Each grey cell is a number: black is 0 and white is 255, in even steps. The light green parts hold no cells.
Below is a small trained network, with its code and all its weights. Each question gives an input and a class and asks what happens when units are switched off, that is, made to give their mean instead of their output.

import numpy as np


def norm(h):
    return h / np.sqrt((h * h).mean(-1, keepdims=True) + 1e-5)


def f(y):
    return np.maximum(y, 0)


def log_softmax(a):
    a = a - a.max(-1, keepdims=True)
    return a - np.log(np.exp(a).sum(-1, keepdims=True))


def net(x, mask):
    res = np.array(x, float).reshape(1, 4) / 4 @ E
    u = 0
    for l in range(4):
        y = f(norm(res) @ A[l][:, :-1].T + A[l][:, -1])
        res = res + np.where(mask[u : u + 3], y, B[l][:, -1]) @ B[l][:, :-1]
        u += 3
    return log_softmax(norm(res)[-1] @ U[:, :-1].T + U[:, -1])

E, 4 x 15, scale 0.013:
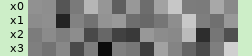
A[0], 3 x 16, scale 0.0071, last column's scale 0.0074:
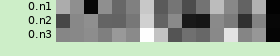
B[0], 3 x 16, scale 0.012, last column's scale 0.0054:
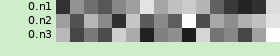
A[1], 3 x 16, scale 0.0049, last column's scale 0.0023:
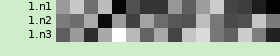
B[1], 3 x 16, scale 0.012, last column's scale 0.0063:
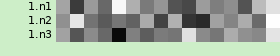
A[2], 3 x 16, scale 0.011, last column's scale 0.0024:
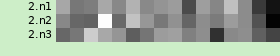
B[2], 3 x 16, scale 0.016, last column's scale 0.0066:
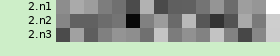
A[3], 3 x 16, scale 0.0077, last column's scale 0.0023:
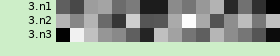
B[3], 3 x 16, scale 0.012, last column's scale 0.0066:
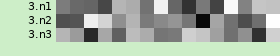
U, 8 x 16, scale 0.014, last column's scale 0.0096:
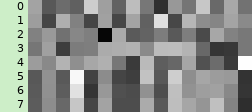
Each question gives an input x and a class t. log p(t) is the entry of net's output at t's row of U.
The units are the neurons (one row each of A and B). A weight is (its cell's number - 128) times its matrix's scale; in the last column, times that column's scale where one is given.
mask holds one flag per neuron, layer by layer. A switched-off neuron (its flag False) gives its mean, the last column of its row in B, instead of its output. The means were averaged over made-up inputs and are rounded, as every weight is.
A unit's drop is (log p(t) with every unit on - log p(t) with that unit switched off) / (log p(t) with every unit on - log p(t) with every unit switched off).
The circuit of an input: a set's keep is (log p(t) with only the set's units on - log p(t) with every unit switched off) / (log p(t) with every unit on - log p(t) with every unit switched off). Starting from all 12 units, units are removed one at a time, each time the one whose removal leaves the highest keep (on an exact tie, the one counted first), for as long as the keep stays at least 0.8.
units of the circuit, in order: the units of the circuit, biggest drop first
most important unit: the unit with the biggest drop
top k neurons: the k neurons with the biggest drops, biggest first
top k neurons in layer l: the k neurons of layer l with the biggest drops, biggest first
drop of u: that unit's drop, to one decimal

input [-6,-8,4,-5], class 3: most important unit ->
2.n3
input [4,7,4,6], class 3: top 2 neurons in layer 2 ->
2.n1; 2.n2
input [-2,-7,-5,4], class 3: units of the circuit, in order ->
2.n3; 3.n3
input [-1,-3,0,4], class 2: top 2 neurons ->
1.n2; 3.n2
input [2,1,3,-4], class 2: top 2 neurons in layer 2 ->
2.n1; 2.n2
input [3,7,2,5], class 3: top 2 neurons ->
0.n1; 2.n1
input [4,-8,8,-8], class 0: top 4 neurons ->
3.n1; 1.n1; 0.n1; 1.n2
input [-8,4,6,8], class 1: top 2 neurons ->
0.n2; 2.n1
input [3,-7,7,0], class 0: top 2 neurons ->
1.n1; 3.n1
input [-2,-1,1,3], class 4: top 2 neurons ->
2.n2; 2.n1
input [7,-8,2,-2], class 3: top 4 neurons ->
2.n3; 3.n3; 0.n2; 2.n2
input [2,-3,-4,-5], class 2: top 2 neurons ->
2.n1; 1.n1
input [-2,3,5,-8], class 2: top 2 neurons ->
2.n2; 2.n1
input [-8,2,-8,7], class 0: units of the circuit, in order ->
0.n3
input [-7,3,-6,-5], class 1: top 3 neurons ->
0.n2; 1.n1; 1.n2
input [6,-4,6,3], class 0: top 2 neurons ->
3.n1; 0.n2
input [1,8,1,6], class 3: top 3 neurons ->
0.n1; 2.n1; 2.n2
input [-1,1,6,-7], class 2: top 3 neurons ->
2.n1; 2.n2; 0.n3
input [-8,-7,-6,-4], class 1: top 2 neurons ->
0.n2; 0.n1
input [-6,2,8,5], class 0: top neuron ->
3.n1
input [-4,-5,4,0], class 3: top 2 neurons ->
2.n3; 3.n3
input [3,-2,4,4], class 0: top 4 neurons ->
2.n1; 2.n2; 3.n1; 0.n2
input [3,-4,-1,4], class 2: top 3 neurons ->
1.n2; 0.n2; 0.n1
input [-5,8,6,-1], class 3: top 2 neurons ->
0.n1; 0.n3
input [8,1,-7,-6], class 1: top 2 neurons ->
1.n3; 1.n1
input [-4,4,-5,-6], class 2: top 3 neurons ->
2.n1; 2.n2; 1.n1
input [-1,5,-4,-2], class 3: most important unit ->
0.n1
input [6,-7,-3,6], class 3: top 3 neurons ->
2.n3; 0.n2; 3.n3
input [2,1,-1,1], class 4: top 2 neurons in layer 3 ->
3.n2; 3.n1
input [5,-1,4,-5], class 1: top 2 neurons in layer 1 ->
1.n3; 1.n2
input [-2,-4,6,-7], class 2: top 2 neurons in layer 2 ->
2.n1; 2.n2
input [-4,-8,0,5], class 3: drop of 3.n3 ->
0.4
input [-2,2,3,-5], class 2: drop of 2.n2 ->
0.3
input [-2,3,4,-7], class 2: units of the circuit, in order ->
2.n2
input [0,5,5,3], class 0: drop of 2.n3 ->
0.2
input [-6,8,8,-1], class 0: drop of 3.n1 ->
0.5
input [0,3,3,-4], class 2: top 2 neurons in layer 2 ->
2.n2; 2.n1
